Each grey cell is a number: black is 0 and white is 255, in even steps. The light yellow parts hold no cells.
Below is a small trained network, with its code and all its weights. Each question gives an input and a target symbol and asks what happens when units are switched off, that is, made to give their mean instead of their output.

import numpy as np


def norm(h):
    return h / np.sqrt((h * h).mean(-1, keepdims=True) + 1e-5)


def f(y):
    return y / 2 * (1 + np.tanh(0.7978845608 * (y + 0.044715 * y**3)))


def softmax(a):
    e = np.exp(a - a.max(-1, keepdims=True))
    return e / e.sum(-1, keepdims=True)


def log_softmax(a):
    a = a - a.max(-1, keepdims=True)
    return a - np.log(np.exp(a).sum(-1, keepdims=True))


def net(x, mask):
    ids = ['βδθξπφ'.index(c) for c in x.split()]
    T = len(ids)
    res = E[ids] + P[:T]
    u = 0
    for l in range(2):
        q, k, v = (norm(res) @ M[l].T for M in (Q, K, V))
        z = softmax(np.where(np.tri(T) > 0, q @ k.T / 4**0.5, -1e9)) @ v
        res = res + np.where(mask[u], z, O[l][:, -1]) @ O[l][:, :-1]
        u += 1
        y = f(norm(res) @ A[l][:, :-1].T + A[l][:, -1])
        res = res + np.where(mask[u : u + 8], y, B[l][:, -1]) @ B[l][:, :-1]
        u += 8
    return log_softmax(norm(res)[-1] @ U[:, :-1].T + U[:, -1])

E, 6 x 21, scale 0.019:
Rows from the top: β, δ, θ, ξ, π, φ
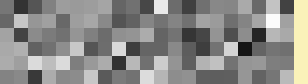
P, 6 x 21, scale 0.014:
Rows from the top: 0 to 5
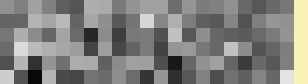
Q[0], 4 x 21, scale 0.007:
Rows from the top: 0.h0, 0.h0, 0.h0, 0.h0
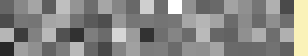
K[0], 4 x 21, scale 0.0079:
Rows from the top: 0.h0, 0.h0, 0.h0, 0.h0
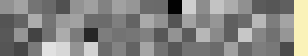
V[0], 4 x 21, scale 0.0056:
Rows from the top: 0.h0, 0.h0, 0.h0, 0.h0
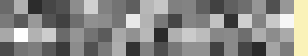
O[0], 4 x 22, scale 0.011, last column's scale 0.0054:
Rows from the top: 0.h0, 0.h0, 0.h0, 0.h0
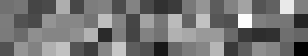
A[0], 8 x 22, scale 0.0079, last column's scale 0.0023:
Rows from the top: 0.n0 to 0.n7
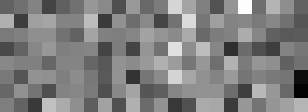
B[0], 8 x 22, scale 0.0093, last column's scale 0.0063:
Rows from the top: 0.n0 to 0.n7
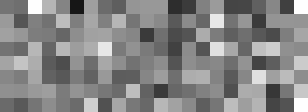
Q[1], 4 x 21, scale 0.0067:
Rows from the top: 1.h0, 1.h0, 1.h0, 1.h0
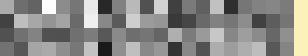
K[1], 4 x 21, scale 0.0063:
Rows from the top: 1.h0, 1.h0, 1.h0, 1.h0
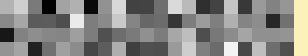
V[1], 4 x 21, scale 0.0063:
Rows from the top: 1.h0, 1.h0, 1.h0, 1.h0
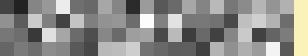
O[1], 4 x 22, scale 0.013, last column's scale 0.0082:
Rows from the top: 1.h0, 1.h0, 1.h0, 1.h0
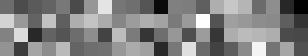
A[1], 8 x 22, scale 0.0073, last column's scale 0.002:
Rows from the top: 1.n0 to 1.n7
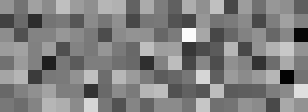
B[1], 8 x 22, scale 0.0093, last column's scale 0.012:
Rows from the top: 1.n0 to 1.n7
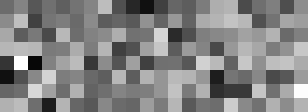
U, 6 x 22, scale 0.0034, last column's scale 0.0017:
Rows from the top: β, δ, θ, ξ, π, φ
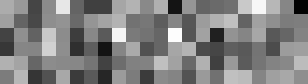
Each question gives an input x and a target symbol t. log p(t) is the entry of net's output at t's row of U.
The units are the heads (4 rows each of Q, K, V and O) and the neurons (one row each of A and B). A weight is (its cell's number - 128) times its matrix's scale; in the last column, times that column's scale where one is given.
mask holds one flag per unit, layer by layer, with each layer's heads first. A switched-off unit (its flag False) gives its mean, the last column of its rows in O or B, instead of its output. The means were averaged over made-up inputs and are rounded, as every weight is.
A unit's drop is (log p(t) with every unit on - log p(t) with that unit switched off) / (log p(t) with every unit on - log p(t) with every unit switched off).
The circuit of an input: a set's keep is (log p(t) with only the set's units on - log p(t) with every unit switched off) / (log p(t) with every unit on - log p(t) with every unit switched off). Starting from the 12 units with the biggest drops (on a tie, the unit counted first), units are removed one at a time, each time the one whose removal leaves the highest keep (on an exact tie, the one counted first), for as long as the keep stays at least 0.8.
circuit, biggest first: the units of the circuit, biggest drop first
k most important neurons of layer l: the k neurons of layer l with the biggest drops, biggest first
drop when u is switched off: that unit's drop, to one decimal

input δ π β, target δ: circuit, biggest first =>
0.h0, 0.n3, 1.h0
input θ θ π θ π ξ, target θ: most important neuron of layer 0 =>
0.n0
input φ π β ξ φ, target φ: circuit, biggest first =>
1.h0, 0.h0, 1.n4
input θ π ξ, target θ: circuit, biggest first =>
0.h0, 1.h0, 1.n5
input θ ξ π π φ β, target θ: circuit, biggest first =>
1.h0, 0.h0, 1.n5
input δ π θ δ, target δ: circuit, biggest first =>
0.h0, 0.n3, 1.h0
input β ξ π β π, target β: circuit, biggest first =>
0.h0, 1.h0, 1.n2
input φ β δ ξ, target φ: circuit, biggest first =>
0.h0, 1.h0
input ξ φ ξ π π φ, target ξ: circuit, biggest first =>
0.h0, 1.h0
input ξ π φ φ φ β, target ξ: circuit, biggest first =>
1.h0, 0.h0
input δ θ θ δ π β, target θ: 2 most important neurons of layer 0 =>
0.n7, 0.n0
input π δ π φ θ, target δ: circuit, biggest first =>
0.h0, 0.n3, 0.n0, 1.h0
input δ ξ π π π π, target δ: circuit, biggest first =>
1.h0, 0.h0, 0.n3
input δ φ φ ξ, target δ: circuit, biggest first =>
0.h0, 1.h0, 0.n3
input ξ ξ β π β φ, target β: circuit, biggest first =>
0.h0
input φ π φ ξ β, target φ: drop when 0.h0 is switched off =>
0.9
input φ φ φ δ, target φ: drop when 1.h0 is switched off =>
0.1
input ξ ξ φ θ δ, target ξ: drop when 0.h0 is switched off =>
0.9
